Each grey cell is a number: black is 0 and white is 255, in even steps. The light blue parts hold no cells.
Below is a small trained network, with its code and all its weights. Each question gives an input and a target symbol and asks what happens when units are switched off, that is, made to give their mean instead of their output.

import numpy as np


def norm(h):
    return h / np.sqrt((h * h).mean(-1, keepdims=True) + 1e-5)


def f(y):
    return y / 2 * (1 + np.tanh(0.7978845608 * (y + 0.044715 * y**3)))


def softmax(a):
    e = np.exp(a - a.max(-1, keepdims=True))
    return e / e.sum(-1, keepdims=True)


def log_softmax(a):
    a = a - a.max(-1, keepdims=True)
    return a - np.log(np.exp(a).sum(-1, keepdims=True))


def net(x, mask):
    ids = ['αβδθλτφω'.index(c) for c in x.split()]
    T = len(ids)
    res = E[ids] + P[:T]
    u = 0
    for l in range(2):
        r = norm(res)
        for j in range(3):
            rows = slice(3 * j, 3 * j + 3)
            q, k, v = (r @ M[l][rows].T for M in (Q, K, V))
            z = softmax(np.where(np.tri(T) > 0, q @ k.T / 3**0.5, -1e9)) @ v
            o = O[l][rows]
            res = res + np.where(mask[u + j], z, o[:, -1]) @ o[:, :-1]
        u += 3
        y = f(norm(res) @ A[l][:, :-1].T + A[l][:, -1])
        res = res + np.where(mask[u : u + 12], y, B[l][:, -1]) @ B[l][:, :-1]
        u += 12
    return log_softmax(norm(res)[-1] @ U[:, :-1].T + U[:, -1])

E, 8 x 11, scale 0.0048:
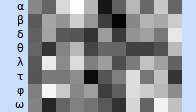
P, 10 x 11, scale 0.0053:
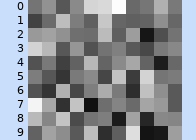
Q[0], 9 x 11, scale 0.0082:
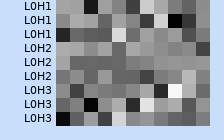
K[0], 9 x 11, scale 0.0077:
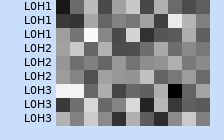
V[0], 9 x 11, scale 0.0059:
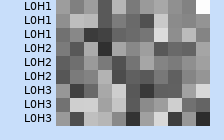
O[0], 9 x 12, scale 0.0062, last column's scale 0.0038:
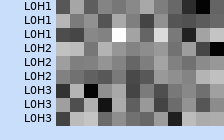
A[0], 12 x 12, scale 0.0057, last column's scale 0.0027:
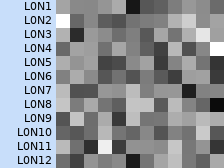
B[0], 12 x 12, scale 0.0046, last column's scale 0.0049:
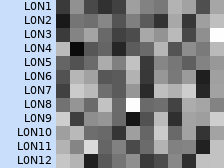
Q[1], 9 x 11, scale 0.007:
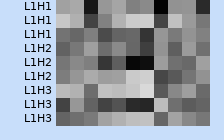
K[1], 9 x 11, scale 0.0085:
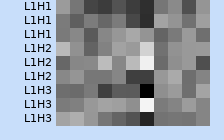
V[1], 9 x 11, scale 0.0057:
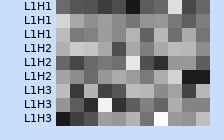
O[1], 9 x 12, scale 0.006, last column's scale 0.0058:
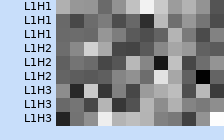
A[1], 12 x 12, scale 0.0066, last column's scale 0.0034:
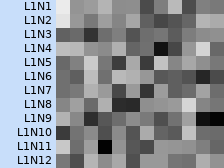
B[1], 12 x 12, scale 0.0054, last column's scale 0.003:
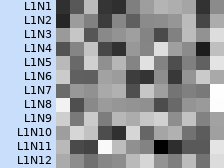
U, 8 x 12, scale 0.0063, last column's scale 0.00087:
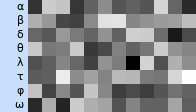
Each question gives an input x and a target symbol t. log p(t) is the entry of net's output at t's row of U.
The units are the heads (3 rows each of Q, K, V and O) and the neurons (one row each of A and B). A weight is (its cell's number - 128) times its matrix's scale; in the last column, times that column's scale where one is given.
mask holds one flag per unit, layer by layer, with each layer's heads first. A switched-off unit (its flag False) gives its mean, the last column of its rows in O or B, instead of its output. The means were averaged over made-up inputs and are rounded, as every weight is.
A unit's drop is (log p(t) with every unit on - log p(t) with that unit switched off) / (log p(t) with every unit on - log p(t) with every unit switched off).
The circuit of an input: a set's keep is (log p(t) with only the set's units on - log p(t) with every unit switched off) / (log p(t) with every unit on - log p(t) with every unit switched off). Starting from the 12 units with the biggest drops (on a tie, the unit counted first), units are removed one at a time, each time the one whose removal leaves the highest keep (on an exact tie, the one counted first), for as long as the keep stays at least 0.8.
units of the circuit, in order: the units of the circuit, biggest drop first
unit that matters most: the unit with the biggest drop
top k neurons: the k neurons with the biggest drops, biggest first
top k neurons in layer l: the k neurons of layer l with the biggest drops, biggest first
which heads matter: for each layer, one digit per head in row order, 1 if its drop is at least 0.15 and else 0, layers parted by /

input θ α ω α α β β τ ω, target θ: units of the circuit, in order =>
[L1H3; L0H1]
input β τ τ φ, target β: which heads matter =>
001 / 000
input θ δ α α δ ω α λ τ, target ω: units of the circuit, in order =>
[L0H3]
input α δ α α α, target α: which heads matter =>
000 / 011
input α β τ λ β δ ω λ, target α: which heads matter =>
001 / 011
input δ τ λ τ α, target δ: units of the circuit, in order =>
[L1H2; L0H3]
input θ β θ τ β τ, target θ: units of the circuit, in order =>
[L0H1; L1N8]
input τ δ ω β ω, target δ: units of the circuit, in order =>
[L0H3; L0N7]
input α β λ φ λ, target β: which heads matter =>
001 / 100
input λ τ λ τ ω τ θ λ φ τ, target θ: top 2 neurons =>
[L0N9; L1N8]
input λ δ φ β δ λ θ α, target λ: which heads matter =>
010 / 010
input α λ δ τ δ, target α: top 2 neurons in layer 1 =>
[L1N4; L1N2]
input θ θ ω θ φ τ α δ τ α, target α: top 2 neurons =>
[L0N6; L1N10]
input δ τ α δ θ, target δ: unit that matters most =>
L1H2
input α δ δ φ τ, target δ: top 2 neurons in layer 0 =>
[L0N11; L0N6]
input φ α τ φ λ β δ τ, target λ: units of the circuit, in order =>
[L0H3; L0N2]
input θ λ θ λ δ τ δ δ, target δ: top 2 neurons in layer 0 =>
[L0N11; L0N7]
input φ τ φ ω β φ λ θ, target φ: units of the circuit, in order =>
[L1H3; L0H3]
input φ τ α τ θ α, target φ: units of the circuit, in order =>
[L1H3; L0H1]
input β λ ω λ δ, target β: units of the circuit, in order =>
[L1H1]
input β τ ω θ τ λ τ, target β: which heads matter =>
001 / 110
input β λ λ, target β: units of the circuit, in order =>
[L0H3; L1H1]
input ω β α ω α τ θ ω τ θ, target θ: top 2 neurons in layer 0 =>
[L0N9; L0N11]
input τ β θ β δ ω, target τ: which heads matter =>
000 / 001
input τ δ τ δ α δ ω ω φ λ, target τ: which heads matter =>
000 / 011
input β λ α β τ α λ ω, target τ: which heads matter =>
001 / 000
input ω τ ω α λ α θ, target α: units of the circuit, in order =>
[L0H3]
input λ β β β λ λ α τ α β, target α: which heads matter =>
101 / 000
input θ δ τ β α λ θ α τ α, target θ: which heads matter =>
100 / 000
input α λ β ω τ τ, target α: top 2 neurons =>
[L1N4; L1N2]
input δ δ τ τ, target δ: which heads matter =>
001 / 000
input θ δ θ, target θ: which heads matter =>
100 / 000
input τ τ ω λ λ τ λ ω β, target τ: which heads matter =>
000 / 000
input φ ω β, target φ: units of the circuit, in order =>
[L0H3]
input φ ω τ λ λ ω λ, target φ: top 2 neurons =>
[L1N11; L0N4]
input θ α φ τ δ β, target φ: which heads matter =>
101 / 000
